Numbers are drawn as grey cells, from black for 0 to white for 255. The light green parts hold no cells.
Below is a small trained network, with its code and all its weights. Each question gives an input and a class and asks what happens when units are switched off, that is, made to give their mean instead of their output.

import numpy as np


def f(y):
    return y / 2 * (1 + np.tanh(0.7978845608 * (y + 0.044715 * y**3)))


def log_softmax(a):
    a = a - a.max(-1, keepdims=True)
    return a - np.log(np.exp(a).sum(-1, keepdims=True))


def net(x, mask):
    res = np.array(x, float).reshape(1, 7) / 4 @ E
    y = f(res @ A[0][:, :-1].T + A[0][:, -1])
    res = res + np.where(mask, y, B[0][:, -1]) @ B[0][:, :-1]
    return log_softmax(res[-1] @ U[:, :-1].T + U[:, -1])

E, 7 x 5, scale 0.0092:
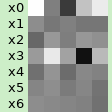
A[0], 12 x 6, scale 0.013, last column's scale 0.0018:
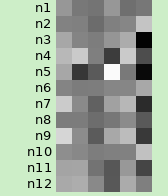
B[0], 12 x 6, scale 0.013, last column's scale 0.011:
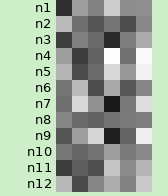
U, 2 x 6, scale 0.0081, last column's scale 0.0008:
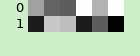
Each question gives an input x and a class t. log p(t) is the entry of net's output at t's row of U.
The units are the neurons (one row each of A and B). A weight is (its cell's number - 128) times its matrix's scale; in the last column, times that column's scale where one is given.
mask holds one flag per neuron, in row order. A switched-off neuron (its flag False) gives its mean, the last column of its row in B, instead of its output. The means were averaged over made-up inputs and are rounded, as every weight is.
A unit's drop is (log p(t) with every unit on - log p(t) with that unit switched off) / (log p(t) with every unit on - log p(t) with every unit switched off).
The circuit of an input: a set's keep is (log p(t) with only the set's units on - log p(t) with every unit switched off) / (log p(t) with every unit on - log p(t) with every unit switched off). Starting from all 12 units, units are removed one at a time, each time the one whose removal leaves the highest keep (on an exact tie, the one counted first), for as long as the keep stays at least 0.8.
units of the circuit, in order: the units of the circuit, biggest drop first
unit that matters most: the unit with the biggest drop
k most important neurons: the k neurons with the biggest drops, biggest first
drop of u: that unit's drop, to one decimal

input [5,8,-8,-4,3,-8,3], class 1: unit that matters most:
n9
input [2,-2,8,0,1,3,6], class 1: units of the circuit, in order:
(n4, n5)
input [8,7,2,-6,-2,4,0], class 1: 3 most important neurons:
(n9, n7, n4)
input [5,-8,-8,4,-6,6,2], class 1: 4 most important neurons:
(n9, n7, n5, n3)
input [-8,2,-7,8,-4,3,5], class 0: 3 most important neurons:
(n9, n4, n7)
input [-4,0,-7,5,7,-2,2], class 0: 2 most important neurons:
(n9, n7)
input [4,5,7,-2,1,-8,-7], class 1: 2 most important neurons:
(n4, n9)
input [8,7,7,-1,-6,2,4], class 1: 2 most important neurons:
(n9, n7)
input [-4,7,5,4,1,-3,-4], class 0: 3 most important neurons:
(n9, n7, n3)
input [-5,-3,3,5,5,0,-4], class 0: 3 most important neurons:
(n9, n7, n3)
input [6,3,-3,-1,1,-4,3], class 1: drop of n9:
0.3
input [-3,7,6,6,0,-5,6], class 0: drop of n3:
0.0
